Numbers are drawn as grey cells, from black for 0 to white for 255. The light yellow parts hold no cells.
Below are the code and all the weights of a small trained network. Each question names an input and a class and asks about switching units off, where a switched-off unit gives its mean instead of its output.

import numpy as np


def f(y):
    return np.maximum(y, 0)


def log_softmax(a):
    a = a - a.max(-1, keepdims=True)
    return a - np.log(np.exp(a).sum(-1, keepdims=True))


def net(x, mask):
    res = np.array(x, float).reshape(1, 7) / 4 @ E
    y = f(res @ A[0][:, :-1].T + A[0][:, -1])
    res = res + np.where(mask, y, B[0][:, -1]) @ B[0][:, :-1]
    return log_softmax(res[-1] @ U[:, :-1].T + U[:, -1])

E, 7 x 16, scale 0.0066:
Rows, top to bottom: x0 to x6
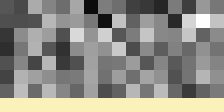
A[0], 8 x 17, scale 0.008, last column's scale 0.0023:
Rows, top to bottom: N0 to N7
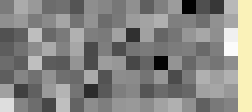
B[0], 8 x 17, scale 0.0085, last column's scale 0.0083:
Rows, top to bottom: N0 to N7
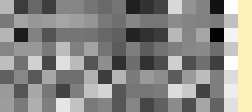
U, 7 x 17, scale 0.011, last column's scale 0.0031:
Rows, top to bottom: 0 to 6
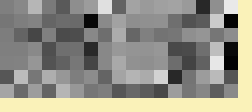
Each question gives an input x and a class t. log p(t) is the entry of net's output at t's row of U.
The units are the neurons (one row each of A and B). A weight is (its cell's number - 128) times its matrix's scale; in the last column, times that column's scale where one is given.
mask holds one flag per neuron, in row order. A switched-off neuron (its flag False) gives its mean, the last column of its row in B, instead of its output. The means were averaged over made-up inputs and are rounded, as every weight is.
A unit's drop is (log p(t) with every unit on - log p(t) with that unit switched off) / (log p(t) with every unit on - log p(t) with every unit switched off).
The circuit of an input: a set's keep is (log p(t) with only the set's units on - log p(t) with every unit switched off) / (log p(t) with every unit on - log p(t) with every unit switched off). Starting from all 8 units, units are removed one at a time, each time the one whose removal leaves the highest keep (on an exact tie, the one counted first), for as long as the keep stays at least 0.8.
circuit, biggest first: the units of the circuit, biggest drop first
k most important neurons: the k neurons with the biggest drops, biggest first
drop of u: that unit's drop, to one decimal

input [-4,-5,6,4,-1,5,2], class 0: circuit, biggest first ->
N4
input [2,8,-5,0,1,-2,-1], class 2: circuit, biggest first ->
N4; N5
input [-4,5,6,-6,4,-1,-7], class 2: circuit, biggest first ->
N4; N7
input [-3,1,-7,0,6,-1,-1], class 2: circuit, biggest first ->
N4; N5
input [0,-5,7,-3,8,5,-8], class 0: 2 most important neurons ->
N0; N7
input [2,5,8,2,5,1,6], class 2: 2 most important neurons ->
N2; N4
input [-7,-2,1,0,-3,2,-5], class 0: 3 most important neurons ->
N0; N4; N2
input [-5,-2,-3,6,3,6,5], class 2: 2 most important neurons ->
N0; N4
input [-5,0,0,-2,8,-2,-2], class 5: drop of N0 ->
0.2
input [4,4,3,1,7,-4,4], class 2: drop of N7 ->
0.1
